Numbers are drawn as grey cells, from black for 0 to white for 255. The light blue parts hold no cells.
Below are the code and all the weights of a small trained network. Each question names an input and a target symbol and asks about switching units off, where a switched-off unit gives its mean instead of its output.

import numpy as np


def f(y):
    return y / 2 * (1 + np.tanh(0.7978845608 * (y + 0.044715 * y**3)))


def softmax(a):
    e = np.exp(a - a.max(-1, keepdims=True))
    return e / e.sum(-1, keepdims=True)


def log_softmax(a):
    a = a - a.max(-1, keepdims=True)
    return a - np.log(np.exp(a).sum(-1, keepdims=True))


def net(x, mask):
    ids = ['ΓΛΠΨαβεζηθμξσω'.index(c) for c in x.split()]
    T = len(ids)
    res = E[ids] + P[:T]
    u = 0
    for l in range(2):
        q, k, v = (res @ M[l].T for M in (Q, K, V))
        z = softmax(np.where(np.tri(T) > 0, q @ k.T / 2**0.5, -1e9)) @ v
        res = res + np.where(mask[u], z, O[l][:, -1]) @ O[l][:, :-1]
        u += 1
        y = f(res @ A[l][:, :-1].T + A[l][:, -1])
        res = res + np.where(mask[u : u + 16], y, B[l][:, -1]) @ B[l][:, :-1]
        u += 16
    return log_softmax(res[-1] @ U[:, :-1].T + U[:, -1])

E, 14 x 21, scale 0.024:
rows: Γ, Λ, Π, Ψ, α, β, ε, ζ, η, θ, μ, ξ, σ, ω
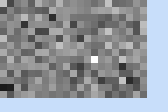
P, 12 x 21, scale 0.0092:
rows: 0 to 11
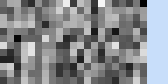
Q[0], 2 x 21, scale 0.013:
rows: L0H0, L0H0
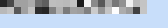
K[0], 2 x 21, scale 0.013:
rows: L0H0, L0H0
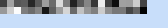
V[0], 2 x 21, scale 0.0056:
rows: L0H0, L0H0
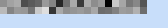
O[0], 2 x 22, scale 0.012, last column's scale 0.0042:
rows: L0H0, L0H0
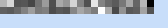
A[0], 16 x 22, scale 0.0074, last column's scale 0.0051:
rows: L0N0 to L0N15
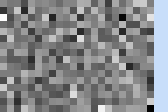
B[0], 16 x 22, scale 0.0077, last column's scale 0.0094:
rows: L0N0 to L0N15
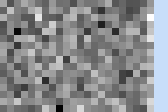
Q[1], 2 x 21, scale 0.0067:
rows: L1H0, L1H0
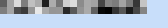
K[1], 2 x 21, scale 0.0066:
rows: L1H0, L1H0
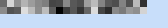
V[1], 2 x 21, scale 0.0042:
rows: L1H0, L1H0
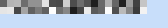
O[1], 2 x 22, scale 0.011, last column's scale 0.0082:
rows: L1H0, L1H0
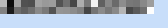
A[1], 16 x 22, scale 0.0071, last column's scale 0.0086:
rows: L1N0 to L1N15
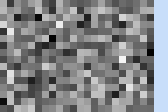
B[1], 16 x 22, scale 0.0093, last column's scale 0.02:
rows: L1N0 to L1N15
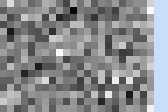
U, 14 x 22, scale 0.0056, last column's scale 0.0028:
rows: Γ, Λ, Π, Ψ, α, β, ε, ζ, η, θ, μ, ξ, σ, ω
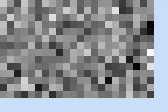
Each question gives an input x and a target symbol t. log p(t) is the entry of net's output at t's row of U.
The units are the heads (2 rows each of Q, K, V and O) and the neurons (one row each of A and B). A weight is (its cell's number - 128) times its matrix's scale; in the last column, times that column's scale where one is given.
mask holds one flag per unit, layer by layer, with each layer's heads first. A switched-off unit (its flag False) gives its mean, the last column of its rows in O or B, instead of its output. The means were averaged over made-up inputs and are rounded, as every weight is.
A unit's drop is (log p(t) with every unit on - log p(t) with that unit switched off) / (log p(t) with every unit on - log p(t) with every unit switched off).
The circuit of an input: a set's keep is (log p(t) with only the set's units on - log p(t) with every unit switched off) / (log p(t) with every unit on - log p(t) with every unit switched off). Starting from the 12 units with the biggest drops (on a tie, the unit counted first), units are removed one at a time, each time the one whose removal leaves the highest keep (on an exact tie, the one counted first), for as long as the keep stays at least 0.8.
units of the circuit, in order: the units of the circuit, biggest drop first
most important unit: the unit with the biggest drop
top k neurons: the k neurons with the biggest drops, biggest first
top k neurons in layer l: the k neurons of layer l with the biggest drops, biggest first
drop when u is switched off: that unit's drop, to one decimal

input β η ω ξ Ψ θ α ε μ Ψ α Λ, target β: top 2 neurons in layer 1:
(L1N11 L1N13)
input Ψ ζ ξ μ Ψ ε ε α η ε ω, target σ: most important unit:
L1N9
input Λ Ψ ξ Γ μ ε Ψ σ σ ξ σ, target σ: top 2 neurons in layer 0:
(L0N9 L0N1)
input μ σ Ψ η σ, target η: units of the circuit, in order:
(L1H0 L1N14 L0N1)
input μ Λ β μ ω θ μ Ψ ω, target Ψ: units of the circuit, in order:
(L1N15 L1N5)
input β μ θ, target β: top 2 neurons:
(L1N13 L1N11)
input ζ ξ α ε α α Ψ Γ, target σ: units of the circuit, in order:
(L1N9 L0H0 L0N4)
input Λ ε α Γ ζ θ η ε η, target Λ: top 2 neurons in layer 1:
(L1N1 L1N4)
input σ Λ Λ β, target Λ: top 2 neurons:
(L1N1 L0N4)
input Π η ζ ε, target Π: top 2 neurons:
(L1N10 L1N7)
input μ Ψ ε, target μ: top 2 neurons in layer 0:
(L0N11 L0N4)
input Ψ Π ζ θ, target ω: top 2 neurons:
(L1N9 L0N4)
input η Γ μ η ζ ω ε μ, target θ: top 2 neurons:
(L1N5 L1N1)
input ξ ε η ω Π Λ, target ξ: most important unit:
L1H0
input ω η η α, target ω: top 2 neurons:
(L1N10 L1N4)
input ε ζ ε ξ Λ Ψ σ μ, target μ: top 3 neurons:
(L0N4 L1N2 L1N9)
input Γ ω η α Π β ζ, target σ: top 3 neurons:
(L1N9 L0N4 L0N2)
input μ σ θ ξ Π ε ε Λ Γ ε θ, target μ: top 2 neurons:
(L0N4 L1N2)
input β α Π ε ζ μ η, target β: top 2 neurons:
(L1N11 L1N13)
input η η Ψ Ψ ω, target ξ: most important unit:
L0N2
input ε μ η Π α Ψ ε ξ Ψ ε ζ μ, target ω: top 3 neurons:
(L1N9 L0N2 L1N1)
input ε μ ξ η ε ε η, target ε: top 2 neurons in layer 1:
(L1N15 L1N0)
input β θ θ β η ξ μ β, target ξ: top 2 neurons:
(L1N1 L1N5)
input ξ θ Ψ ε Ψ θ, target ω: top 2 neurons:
(L1N9 L0N2)
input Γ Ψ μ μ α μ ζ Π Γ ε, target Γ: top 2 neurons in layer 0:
(L0N15 L0N2)
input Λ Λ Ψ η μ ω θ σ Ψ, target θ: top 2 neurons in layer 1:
(L1N7 L1N0)
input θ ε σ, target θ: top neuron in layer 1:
(L1N7)
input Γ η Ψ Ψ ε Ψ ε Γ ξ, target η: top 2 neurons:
(L0N9 L1N14)
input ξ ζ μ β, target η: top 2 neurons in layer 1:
(L1N13 L1N9)
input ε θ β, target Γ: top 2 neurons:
(L1N15 L1N0)
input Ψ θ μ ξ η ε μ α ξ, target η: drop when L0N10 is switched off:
0.0
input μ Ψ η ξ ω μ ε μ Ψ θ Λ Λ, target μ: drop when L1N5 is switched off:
0.1
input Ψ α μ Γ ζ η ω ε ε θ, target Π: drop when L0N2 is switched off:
0.3
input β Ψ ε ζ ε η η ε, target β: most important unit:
L1N11
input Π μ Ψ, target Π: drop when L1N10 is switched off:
0.2
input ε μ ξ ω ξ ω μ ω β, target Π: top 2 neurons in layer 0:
(L0N9 L0N2)
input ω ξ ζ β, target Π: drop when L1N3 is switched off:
0.2
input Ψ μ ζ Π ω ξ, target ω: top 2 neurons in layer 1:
(L1N10 L1N4)
